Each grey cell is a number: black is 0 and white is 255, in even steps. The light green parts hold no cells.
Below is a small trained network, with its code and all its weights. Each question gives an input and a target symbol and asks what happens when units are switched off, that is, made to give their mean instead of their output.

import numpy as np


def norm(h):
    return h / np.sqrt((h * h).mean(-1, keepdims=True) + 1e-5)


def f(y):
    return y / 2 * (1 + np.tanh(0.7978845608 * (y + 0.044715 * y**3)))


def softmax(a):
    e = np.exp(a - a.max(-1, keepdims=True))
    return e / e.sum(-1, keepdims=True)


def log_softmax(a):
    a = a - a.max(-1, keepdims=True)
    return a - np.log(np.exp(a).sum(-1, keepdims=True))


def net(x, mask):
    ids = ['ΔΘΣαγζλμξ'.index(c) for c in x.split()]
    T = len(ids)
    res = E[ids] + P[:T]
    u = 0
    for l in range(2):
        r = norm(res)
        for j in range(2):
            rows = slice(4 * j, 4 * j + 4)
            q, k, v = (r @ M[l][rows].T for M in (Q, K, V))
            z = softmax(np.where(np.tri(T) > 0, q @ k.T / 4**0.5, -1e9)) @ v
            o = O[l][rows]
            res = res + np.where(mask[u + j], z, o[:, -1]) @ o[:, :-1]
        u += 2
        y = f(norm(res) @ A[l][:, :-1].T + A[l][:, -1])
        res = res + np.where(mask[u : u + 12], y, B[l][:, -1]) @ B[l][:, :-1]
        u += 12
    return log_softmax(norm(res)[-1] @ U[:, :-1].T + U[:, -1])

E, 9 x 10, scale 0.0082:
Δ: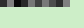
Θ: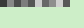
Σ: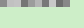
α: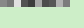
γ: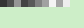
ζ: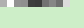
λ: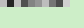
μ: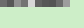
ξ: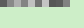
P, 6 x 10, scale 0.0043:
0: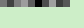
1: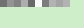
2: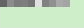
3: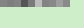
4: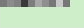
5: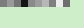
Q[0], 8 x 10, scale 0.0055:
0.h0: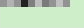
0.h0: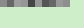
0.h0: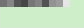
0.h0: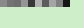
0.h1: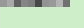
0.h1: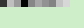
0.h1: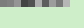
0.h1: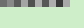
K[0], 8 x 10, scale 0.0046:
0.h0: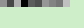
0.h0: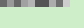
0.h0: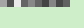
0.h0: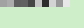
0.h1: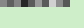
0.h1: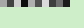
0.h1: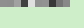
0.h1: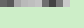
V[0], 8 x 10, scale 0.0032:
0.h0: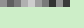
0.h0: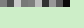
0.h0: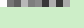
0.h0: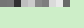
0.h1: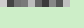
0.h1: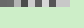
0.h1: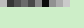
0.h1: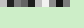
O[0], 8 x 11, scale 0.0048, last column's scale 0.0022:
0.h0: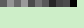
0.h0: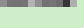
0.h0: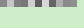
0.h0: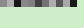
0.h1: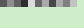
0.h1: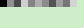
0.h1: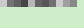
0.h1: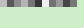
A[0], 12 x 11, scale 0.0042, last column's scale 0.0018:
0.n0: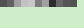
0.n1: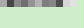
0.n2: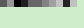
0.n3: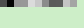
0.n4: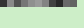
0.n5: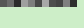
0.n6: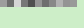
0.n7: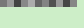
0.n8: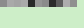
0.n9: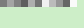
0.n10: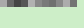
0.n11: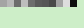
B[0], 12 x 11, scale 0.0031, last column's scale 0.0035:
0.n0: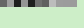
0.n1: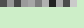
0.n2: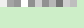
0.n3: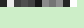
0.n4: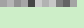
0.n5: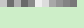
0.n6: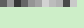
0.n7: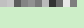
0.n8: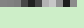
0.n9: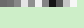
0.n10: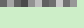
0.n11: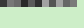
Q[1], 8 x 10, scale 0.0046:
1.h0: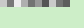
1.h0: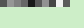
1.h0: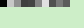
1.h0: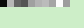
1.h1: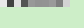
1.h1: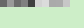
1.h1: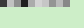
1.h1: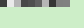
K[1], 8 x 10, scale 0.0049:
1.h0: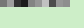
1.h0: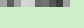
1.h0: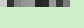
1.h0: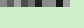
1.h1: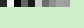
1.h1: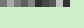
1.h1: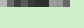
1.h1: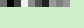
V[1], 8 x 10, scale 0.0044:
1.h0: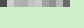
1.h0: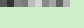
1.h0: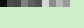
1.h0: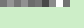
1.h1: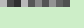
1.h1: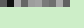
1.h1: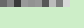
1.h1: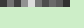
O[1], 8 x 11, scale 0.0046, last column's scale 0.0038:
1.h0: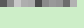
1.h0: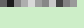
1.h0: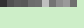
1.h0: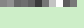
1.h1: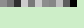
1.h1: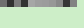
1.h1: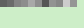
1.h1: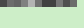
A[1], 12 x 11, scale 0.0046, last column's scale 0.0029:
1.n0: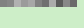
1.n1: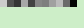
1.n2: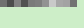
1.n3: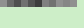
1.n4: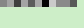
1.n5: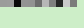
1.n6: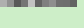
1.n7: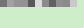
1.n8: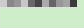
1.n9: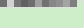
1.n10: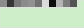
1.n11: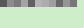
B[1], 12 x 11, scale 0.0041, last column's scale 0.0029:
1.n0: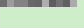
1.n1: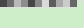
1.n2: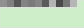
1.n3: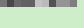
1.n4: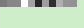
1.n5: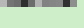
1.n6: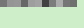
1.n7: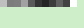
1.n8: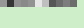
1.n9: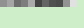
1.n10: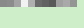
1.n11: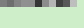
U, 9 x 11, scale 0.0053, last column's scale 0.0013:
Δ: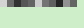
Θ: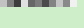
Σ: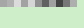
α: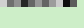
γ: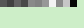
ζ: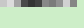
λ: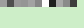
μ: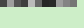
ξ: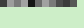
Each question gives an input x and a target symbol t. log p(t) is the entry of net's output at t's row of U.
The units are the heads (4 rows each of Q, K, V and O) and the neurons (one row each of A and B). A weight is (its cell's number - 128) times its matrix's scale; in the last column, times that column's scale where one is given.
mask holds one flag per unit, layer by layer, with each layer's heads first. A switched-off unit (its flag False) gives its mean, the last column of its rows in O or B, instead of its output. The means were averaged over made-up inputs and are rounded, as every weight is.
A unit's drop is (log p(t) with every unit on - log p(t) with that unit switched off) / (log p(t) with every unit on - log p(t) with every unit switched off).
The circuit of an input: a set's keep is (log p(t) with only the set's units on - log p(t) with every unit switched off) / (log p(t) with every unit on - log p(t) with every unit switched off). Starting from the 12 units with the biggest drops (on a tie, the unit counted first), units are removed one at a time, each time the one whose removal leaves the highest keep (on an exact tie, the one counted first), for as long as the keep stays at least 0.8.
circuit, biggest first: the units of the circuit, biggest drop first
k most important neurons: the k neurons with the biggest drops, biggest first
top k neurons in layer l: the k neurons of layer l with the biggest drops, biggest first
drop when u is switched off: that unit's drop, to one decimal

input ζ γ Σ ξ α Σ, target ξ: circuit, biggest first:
(0.h1)
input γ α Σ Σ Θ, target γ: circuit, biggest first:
(1.h0 1.h1)
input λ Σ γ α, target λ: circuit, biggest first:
(0.h1 1.h0)
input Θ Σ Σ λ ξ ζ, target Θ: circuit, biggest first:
(1.h1 0.h0)
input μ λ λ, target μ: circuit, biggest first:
(1.h1 0.n3)
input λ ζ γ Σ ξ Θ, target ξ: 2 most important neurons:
(1.n7 1.n11)
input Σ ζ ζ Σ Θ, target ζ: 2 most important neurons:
(0.n2 0.n11)
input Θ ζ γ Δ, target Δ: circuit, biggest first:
(1.n5 0.n2)
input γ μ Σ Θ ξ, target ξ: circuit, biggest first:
(0.h1 0.h0)
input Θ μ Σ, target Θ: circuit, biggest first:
(1.h1 0.h0 1.n4)
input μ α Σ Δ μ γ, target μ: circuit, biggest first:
(1.h1 0.h1)
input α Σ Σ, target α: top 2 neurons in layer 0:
(0.n2 0.n6)
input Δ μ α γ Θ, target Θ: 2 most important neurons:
(0.n2 1.n4)
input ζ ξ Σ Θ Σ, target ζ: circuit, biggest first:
(1.h0)
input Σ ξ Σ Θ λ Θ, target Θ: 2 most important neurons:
(0.n2 1.n7)
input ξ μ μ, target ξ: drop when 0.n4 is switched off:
0.1
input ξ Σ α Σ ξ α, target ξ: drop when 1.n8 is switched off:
0.0
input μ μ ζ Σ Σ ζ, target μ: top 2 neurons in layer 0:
(0.n11 0.n0)
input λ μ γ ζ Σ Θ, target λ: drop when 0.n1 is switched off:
-0.1
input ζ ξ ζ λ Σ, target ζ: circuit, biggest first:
(1.h1)
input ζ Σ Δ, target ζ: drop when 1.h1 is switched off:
0.4
